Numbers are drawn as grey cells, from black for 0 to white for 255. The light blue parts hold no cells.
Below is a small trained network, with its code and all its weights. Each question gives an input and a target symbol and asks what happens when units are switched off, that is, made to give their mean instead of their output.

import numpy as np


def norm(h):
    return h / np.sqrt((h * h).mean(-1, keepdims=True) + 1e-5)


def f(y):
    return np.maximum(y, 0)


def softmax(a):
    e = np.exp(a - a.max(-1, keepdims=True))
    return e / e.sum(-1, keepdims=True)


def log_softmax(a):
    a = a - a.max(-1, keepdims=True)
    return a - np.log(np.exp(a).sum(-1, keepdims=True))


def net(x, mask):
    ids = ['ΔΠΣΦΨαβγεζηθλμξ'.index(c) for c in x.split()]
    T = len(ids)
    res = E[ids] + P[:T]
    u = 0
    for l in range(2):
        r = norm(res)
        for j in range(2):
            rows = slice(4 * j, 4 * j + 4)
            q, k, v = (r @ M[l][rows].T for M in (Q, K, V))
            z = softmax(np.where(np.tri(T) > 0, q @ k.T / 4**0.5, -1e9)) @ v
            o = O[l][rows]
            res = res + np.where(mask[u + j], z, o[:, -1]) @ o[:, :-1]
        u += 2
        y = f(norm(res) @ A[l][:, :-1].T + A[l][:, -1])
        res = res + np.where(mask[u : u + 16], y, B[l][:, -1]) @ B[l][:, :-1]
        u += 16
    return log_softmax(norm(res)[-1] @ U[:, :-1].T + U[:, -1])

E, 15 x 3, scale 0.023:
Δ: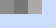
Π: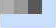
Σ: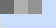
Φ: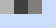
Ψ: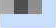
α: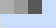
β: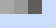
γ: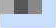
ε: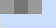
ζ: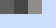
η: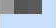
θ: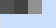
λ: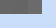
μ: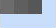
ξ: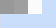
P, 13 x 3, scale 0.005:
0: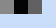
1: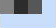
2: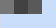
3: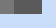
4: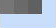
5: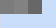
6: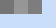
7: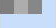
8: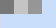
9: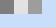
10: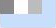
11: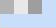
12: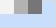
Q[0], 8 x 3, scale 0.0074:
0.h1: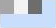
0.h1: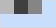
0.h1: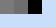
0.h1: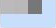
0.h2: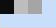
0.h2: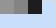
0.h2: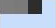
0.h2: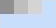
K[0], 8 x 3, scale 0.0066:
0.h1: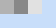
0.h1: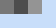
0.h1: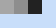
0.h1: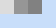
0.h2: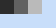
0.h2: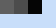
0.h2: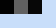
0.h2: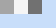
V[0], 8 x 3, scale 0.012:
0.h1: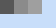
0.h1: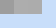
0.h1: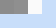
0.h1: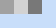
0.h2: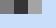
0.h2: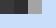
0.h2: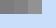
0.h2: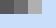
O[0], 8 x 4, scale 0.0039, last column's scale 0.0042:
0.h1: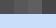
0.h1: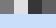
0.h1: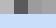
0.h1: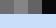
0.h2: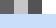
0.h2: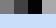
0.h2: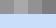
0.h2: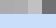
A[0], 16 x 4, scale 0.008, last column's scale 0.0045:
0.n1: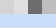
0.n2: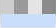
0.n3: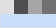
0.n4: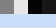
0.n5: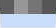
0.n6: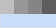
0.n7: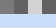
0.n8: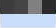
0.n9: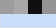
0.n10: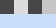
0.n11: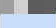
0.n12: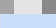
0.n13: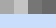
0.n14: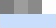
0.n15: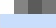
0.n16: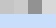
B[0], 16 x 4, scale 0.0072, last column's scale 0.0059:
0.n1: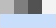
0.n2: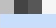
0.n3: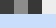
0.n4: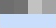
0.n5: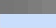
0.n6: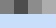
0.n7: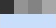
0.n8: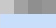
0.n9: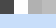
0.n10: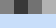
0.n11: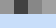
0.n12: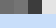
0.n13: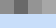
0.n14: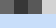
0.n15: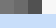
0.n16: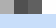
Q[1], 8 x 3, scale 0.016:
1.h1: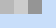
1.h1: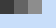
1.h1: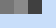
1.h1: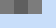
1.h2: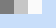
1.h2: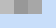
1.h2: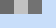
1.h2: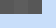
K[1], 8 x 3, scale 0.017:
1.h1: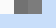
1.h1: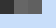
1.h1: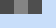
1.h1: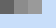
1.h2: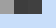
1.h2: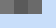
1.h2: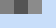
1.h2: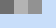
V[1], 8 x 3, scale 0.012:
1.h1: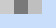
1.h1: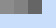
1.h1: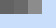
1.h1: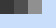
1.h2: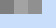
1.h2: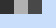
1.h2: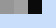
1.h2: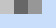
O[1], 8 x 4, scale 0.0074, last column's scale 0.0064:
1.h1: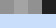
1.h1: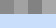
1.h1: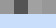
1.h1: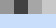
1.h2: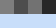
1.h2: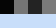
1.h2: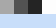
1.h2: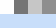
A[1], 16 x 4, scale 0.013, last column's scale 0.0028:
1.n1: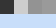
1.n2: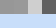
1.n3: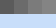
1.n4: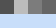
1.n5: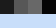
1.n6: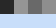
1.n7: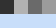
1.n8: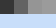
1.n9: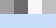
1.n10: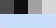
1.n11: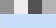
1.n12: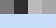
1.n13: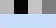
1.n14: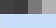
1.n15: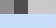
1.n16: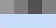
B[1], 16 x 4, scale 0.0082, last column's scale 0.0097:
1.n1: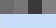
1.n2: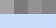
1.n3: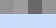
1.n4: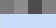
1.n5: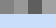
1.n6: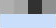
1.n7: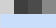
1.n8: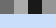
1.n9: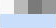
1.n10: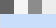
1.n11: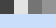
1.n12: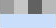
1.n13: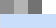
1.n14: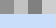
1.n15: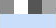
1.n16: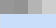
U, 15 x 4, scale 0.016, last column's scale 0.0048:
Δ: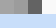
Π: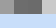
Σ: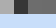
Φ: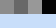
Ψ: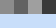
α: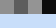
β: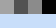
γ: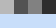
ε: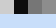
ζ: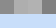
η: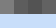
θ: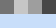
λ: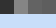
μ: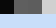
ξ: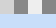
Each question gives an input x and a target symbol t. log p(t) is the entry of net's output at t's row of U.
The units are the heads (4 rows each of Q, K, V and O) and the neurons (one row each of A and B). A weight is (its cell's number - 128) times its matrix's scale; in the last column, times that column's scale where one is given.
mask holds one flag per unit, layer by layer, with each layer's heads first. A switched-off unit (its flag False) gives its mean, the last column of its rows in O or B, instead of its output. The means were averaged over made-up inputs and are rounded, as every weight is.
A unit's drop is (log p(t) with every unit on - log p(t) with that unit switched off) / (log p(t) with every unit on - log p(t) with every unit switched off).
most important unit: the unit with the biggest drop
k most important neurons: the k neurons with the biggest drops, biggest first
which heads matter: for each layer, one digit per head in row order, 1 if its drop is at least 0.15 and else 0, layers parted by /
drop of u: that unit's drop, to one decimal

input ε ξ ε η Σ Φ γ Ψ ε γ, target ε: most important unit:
0.n2
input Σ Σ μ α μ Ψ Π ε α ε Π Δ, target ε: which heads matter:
00 / 00
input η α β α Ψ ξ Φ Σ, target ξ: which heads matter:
01 / 01
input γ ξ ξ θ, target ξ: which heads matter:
00 / 01
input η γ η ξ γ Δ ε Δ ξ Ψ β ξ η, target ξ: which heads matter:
00 / 01
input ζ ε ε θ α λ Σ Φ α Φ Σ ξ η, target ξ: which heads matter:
01 / 01
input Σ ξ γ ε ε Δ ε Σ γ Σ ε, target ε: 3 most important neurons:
0.n2; 0.n12; 1.n10
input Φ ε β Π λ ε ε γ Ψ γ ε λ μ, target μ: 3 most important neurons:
0.n9; 0.n2; 0.n16
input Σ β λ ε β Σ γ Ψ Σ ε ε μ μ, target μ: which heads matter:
00 / 01
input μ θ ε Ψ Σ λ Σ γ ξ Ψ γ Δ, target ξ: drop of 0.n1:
-0.1
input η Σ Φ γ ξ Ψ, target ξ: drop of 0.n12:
-0.1
